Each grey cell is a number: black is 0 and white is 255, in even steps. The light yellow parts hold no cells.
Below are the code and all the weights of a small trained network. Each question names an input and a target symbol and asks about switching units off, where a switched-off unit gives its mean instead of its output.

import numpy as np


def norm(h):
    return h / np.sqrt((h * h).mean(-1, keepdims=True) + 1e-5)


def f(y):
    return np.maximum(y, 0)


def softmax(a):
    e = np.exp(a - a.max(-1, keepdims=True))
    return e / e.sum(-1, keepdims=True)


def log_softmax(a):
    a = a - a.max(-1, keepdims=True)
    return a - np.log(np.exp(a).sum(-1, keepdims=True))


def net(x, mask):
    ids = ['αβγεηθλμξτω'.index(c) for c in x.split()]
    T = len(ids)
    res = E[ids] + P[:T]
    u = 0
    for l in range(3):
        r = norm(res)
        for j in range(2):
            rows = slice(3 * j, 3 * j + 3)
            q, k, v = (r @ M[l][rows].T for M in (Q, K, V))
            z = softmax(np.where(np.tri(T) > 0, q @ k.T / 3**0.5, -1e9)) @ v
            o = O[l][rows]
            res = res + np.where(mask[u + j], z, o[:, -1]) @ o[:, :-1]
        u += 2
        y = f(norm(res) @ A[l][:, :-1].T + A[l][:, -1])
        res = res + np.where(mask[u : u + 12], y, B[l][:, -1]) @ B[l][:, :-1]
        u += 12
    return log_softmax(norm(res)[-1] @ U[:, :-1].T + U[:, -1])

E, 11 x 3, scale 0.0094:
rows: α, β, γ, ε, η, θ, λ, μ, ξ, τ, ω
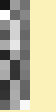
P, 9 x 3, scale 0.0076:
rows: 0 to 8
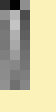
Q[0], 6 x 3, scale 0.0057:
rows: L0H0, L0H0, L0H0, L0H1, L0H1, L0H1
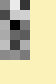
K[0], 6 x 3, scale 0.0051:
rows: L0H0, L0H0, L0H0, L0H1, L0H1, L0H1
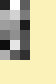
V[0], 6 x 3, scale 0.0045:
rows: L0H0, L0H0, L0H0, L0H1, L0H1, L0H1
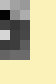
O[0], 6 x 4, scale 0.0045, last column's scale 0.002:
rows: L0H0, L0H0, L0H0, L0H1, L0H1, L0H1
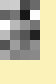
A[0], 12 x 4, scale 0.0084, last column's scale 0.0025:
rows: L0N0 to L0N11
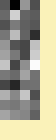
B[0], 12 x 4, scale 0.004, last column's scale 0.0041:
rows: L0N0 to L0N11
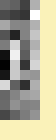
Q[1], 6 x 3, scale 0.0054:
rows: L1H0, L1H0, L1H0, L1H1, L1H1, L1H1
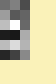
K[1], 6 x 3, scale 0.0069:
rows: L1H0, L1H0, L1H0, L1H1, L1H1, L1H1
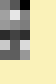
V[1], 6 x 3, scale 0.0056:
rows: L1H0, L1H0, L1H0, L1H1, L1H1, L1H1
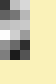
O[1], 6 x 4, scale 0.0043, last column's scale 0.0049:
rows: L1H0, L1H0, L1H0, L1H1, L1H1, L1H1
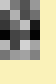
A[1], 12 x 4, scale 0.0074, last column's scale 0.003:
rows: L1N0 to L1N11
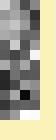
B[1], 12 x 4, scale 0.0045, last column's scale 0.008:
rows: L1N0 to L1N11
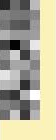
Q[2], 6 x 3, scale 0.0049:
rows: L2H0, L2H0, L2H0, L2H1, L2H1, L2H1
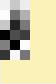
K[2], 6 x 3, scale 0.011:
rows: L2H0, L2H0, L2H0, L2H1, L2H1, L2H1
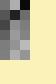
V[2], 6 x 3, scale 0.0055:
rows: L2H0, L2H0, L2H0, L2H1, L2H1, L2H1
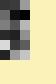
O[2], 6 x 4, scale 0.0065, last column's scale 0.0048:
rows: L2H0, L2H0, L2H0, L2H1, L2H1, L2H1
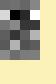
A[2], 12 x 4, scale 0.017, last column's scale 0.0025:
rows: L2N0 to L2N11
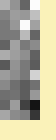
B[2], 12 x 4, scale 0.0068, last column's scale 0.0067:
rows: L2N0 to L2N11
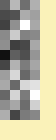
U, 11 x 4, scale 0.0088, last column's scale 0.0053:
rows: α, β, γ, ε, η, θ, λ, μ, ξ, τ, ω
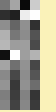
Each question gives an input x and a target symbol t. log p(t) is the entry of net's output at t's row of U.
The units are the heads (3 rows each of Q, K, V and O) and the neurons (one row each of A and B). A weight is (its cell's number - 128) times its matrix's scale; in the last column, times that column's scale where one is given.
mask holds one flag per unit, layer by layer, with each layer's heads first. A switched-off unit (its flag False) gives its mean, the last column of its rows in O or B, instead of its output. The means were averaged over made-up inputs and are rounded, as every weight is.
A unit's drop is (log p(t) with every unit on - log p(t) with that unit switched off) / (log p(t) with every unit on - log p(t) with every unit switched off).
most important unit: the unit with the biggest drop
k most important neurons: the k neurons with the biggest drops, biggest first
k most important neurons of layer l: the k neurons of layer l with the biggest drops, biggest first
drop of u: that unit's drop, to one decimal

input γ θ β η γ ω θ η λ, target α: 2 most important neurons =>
(L0N0, L1N5)
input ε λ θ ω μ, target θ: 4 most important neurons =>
(L0N6, L0N5, L1N0, L0N4)
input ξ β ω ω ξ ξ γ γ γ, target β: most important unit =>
L1N11
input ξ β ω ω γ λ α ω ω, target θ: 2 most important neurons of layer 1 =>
(L1N11, L1N9)
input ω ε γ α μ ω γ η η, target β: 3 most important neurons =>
(L1N11, L1N9, L1N5)
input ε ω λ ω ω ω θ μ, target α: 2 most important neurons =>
(L0N0, L2N2)
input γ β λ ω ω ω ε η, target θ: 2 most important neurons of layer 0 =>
(L0N5, L0N6)
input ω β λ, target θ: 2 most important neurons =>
(L0N6, L0N5)
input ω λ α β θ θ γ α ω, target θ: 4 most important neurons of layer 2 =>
(L2N7, L2N0, L2N8, L2N3)
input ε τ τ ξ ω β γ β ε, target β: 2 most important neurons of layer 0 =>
(L0N6, L0N8)
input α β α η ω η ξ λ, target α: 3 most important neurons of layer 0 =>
(L0N0, L0N8, L0N5)
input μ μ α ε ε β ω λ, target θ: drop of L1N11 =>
-0.1
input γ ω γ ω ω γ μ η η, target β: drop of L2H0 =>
0.1
